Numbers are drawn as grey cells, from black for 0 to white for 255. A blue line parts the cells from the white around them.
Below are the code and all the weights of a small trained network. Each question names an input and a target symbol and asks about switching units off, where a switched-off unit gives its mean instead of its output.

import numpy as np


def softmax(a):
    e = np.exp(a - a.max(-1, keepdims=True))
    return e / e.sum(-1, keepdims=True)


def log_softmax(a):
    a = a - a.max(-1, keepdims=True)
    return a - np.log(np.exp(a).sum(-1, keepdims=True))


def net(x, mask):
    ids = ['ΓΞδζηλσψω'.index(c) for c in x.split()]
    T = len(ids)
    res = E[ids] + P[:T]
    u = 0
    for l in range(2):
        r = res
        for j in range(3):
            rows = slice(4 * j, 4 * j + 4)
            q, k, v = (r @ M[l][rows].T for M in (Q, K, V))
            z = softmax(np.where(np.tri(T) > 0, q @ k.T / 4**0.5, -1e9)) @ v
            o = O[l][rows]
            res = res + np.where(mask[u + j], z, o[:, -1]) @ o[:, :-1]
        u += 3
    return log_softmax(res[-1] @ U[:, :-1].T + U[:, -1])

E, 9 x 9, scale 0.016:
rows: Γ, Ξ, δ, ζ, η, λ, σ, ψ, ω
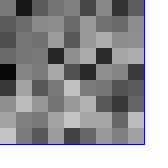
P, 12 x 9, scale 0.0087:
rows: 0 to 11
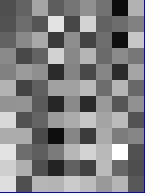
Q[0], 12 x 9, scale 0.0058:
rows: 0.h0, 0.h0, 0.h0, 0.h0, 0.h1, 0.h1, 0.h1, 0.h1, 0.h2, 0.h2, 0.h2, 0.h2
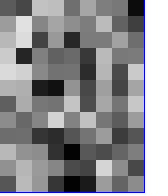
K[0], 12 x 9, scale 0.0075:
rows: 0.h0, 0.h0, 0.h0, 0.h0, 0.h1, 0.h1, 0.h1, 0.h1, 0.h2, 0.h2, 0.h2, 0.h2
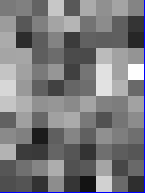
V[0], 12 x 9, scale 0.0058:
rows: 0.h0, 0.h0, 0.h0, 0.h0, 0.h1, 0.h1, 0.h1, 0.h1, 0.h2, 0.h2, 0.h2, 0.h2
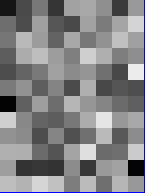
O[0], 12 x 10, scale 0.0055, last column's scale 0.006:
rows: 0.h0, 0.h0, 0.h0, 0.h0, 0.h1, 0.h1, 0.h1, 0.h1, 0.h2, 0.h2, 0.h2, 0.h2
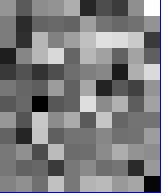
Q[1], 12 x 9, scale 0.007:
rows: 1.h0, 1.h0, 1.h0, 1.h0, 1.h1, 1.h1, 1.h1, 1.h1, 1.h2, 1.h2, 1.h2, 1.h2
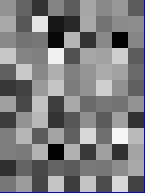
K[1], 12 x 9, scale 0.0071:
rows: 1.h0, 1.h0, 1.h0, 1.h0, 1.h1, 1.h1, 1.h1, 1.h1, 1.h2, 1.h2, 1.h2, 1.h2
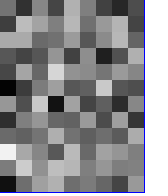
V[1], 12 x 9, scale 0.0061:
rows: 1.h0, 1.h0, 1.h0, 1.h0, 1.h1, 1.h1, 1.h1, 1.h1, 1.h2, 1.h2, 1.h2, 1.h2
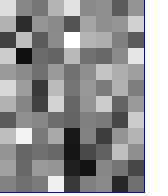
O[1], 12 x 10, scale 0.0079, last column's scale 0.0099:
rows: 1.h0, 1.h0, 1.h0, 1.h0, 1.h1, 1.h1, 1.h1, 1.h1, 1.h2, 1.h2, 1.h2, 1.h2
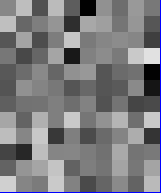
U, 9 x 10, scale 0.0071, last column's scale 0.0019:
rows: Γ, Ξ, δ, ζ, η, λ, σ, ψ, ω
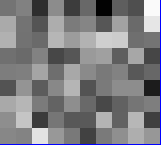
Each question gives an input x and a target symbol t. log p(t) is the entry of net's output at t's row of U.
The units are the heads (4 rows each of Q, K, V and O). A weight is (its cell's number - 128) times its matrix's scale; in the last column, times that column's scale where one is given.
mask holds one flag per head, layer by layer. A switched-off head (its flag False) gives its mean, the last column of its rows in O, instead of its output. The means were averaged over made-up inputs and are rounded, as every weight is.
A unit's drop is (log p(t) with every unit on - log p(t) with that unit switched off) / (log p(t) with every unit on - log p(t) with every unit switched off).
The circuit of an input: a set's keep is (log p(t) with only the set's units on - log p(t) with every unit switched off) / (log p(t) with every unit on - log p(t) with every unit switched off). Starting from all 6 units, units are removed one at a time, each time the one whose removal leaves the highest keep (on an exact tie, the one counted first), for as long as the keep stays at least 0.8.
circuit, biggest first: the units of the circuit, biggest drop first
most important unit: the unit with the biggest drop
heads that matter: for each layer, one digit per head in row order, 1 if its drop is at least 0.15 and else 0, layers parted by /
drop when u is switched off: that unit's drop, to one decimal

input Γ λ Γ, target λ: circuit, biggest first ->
1.h0
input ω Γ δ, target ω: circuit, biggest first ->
1.h2, 0.h1
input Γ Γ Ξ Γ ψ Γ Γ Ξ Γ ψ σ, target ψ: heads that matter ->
001 / 110
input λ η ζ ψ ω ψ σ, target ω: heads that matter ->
110 / 001
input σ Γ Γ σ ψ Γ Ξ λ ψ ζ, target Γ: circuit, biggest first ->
1.h1, 0.h2
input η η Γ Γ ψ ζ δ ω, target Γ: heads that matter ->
100 / 010
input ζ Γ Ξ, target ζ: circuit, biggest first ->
1.h2, 1.h0, 0.h2
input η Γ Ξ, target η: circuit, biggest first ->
1.h0, 0.h2
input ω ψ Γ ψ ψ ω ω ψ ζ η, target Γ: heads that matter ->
000 / 010
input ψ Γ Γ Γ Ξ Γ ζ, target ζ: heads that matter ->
000 / 001
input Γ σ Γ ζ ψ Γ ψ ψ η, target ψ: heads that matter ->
000 / 111
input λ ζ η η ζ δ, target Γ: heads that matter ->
011 / 010
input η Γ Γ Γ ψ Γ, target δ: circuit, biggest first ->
0.h2, 1.h1
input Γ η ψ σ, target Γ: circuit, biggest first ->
1.h1, 0.h1
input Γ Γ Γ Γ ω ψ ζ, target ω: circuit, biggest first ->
0.h1, 1.h2, 0.h0
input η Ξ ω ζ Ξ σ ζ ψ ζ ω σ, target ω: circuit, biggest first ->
0.h1, 1.h2
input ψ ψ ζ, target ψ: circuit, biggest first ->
1.h0, 0.h2
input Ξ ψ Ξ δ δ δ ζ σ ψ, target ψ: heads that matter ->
010 / 101
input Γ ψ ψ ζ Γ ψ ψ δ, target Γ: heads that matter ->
001 / 010
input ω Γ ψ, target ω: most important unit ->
0.h0
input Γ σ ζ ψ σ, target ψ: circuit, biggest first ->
1.h0, 0.h2, 1.h1
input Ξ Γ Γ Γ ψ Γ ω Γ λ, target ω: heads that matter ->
010 / 001
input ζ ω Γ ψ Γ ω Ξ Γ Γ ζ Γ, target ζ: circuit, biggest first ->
1.h2
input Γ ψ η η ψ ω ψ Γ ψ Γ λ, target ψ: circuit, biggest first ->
1.h0, 0.h1, 1.h2
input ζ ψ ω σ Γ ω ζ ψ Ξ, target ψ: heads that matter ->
001 / 100
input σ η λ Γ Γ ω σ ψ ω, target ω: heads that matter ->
010 / 001
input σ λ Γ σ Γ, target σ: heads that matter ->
001 / 101
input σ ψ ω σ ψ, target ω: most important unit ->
0.h1
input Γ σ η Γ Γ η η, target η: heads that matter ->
001 / 100
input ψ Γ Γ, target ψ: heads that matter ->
000 / 111
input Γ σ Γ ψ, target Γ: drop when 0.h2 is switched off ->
0.4
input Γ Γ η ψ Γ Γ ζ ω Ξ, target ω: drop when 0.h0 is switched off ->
0.1
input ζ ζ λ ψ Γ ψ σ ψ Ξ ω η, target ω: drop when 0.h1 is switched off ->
0.5
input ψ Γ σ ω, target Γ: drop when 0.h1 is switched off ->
-0.1
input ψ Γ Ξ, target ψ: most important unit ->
1.h0
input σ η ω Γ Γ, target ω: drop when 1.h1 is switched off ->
0.2
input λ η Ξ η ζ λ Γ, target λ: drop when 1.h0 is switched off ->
1.1
